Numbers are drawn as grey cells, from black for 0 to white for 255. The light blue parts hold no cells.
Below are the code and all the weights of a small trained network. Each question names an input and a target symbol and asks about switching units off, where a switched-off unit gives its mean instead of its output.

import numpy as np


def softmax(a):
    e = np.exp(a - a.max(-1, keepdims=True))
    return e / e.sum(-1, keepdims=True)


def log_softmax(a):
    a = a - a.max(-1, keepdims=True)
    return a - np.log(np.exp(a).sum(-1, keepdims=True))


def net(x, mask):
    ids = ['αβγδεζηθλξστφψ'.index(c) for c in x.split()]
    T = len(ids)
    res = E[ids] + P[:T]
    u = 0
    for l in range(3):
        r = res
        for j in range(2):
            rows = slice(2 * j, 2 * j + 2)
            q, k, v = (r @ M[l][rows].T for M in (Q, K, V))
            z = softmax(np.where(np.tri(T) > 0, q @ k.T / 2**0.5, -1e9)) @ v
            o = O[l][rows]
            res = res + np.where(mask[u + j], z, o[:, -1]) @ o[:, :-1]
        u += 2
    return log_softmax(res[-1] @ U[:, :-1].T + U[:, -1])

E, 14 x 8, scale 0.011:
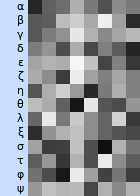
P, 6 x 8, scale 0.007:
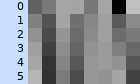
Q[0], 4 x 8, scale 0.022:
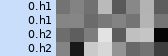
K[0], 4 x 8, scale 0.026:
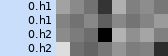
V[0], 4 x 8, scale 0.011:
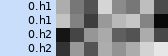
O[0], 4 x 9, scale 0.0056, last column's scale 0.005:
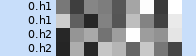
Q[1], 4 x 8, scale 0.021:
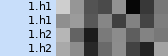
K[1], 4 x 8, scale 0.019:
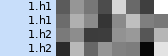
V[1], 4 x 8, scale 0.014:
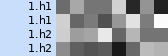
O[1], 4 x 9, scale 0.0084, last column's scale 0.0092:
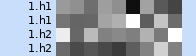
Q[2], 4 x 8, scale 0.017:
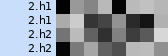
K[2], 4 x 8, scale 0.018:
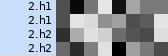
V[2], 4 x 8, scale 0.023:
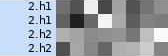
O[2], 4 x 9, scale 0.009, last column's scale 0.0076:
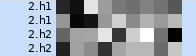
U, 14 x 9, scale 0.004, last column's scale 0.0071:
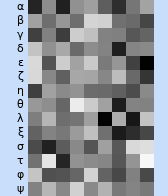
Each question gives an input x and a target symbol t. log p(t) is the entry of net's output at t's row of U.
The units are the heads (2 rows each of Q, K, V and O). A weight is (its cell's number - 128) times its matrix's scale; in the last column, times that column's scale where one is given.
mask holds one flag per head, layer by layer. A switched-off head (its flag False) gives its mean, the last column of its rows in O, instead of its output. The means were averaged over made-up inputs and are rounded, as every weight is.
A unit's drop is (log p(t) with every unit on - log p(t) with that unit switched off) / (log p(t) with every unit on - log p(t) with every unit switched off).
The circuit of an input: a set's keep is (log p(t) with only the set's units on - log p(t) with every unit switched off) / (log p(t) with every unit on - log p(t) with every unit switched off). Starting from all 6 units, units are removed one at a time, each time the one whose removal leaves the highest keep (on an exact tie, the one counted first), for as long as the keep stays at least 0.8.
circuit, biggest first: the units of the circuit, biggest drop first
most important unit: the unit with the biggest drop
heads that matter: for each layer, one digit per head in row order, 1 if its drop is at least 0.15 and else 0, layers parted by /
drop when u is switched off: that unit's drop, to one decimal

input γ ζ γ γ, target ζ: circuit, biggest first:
[2.h2, 2.h1, 0.h2]
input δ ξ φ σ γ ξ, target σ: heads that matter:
00 / 01 / 00
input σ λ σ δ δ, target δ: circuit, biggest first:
[2.h1, 0.h2, 2.h2]
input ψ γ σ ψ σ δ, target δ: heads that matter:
01 / 00 / 11
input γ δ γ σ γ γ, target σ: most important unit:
1.h2
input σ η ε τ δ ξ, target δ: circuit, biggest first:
[2.h1, 0.h2, 2.h2]
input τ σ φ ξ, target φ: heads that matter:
10 / 00 / 11
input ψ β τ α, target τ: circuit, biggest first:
[2.h1, 0.h1]
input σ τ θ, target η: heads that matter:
11 / 00 / 10
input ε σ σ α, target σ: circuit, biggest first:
[1.h2, 2.h1]
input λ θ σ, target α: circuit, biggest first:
[1.h2, 0.h2, 2.h2]
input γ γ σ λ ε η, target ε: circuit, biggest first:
[1.h2, 2.h1, 0.h2]
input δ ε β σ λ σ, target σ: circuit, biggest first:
[1.h2, 0.h1]
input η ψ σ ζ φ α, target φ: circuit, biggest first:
[2.h2, 2.h1]
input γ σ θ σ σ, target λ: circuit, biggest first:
[0.h2, 1.h1]
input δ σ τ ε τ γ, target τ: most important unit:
2.h1
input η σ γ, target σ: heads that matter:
00 / 01 / 10
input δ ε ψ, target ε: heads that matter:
00 / 01 / 10
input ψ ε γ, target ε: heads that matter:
00 / 01 / 10
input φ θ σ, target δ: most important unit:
0.h2
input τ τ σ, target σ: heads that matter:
01 / 01 / 00
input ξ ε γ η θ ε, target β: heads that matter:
11 / 11 / 01
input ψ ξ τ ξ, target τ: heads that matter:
00 / 00 / 10
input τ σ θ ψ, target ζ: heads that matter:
01 / 10 / 11
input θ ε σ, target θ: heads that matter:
11 / 11 / 01
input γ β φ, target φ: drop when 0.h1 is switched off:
0.2
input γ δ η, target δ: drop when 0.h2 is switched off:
0.1
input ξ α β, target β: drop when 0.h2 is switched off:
0.1
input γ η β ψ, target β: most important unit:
2.h2
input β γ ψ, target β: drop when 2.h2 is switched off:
0.6
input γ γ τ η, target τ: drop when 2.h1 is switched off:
0.8
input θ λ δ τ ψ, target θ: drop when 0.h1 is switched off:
0.2
